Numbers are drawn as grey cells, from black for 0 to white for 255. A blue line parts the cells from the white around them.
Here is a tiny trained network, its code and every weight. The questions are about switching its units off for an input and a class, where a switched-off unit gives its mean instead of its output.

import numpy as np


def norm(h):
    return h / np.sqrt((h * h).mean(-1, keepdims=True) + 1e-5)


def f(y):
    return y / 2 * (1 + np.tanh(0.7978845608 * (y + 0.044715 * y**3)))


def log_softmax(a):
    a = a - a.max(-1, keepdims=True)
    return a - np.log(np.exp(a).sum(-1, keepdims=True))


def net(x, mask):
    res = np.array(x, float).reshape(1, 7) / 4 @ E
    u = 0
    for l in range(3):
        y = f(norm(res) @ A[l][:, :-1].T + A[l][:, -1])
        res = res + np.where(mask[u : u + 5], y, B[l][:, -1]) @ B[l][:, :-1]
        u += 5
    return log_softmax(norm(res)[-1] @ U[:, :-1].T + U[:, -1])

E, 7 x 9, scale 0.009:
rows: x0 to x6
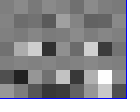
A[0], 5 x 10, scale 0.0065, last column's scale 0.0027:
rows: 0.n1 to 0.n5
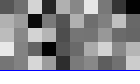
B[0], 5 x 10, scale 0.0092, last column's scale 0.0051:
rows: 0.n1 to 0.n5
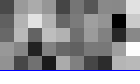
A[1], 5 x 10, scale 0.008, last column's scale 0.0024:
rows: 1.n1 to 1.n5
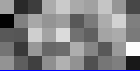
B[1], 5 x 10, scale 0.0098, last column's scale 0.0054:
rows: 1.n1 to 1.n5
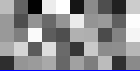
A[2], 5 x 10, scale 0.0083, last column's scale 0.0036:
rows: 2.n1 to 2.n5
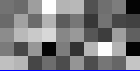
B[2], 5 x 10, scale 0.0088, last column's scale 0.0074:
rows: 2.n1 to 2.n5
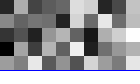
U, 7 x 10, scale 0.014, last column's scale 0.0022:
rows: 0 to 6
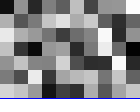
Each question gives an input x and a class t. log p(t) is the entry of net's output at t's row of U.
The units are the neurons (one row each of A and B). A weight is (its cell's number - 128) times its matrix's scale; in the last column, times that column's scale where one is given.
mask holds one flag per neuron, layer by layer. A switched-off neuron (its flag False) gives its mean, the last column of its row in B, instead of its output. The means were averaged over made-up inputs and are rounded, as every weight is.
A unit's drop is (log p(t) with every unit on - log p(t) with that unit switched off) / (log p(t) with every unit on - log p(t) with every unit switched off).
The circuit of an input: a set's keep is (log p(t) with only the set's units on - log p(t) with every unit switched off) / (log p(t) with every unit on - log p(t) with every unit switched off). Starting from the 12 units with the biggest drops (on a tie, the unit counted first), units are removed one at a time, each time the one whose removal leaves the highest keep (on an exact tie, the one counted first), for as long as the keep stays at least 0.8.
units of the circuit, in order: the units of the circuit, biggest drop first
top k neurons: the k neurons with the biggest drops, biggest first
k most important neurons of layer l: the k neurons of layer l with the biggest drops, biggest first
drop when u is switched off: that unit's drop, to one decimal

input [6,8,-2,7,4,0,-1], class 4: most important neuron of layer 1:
(1.n4)
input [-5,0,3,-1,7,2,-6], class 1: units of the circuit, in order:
(1.n1, 0.n1)
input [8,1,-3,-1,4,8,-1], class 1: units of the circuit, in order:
(1.n1, 1.n3)
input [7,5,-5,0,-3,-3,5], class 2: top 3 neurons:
(0.n2, 1.n3, 2.n2)
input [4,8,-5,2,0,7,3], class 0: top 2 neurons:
(2.n4, 0.n1)
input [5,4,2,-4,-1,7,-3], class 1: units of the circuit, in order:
(1.n1, 1.n3)
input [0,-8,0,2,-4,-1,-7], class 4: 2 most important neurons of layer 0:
(0.n5, 0.n4)
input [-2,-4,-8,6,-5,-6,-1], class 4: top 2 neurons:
(2.n3, 0.n4)
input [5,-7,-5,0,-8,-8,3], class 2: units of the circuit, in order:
(2.n2, 2.n5)
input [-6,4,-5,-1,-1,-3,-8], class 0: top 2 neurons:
(2.n1, 1.n5)
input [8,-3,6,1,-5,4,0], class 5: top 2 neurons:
(1.n2, 0.n1)
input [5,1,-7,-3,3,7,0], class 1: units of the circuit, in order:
(1.n1, 2.n3, 1.n3)
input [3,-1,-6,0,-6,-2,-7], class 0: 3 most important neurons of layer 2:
(2.n1, 2.n3, 2.n5)
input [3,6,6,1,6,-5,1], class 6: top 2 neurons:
(2.n5, 0.n1)
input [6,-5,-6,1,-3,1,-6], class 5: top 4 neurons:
(1.n3, 0.n4, 1.n2, 1.n1)
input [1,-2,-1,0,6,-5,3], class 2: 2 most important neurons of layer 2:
(2.n2, 2.n1)
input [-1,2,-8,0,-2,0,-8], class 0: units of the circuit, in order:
(2.n1)
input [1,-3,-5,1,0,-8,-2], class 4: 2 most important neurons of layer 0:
(0.n5, 0.n1)
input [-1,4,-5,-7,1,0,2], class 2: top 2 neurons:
(0.n2, 2.n3)
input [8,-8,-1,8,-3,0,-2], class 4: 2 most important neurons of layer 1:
(1.n3, 1.n4)
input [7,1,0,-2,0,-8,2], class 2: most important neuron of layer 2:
(2.n5)
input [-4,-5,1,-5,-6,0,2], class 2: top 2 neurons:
(0.n2, 2.n3)
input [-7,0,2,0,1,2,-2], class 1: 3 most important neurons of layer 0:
(0.n2, 0.n1, 0.n5)
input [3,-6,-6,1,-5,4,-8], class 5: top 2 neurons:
(1.n3, 0.n4)
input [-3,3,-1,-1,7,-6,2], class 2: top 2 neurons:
(2.n5, 0.n2)
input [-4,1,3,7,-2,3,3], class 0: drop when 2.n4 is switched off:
0.3
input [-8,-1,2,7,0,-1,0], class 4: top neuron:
(0.n1)
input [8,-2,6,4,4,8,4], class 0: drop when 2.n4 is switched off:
0.7
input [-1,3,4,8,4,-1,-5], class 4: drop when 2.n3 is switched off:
0.1
